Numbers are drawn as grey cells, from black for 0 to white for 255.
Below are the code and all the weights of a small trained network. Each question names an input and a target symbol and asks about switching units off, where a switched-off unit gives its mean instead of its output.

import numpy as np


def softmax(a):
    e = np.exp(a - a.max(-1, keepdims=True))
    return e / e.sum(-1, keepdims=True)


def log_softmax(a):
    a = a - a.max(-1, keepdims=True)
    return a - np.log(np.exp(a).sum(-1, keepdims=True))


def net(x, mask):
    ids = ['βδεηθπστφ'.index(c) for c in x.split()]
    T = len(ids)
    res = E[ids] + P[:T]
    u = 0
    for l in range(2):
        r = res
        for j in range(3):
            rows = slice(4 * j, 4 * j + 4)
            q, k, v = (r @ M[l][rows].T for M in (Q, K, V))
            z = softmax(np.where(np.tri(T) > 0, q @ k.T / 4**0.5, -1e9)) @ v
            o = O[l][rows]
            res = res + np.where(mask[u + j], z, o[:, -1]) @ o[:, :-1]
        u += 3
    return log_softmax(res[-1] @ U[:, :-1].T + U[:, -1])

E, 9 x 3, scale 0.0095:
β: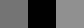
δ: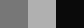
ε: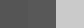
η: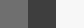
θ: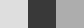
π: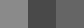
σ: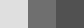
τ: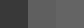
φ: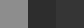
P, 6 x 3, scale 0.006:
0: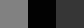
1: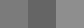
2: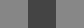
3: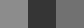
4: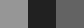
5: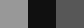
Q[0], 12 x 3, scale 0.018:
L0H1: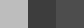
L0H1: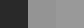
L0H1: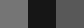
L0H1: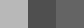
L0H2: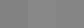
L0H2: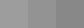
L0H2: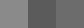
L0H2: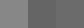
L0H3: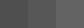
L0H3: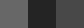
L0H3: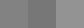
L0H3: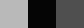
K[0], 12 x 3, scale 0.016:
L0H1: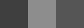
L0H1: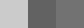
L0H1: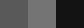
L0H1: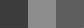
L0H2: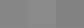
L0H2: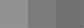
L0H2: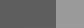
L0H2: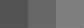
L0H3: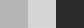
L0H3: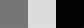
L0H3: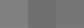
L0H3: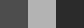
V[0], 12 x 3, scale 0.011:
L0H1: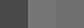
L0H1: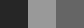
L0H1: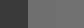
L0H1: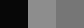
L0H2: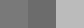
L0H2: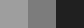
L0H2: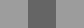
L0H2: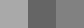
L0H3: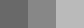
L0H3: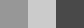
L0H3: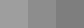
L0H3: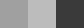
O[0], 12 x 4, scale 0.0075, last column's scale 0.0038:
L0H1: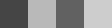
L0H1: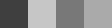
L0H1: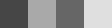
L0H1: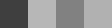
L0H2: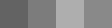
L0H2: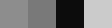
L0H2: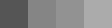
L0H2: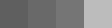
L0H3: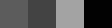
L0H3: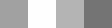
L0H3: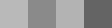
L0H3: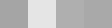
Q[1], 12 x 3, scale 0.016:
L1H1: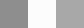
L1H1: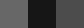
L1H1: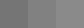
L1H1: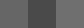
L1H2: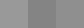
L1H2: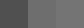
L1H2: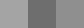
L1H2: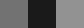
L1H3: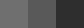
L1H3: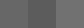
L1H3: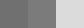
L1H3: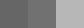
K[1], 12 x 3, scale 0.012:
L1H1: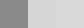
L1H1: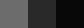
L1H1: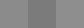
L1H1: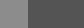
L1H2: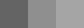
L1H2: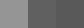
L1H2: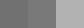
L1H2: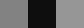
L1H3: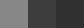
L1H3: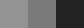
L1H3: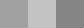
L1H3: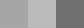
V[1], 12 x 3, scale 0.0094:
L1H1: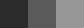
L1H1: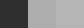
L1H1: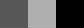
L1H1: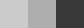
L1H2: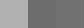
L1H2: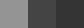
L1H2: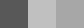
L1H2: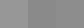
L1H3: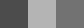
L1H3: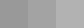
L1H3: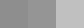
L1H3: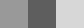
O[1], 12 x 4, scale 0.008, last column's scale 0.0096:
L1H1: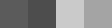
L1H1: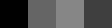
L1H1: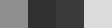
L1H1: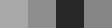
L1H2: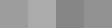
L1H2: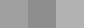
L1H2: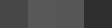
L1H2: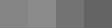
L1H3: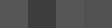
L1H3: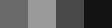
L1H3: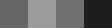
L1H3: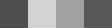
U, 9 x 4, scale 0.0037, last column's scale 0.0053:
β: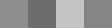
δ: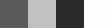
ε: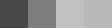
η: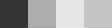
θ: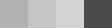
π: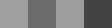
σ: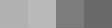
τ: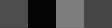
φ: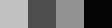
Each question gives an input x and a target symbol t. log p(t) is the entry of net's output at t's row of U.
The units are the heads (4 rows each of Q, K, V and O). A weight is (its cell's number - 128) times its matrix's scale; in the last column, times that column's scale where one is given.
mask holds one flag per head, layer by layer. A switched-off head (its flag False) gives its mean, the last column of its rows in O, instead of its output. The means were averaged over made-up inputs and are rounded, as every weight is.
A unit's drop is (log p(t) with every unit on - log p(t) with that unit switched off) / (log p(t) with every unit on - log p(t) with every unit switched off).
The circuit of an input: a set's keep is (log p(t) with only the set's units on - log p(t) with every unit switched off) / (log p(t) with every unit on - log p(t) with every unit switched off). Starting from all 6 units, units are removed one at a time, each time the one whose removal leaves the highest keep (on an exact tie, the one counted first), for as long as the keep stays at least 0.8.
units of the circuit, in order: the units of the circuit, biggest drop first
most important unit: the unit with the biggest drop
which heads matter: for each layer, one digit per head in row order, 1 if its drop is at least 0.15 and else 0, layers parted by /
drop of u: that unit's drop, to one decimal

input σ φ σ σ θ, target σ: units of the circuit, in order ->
[L1H1; L0H1; L0H2]
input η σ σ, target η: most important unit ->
L0H3
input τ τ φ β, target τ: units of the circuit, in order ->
[L0H1; L1H1; L1H3; L0H3]
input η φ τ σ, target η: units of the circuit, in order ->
[L1H1; L0H3; L0H2]
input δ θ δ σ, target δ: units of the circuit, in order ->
[L0H3; L1H1; L1H3; L1H2]
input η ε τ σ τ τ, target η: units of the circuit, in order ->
[L0H3; L1H1; L0H2]
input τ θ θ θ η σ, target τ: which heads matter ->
101 / 101
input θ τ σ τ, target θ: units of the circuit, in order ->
[L0H1; L0H3; L1H1; L1H2]
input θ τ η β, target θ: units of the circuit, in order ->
[L0H1; L1H1; L1H2; L0H3]
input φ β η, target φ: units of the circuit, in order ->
[L0H3; L1H1; L0H2; L1H3]
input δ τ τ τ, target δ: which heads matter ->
001 / 101
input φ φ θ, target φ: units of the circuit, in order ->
[L1H1; L0H2; L1H3; L0H3]
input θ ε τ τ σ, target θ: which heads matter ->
101 / 111
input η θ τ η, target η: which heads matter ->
010 / 100
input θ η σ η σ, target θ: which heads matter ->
101 / 101
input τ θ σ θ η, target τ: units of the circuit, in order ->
[L0H1; L1H1; L0H3; L1H3]
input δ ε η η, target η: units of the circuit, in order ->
[L1H1; L0H2; L0H3]
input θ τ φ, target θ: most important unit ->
L0H1
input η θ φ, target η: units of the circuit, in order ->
[L0H3; L1H1; L0H2]
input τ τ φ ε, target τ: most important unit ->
L0H1
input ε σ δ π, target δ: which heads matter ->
001 / 110
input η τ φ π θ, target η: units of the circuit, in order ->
[L1H1; L0H3; L0H2]
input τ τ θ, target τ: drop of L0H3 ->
0.3
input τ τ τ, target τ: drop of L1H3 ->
0.2
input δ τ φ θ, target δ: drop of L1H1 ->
0.3
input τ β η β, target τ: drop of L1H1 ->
0.3
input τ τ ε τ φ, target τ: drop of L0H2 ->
0.1
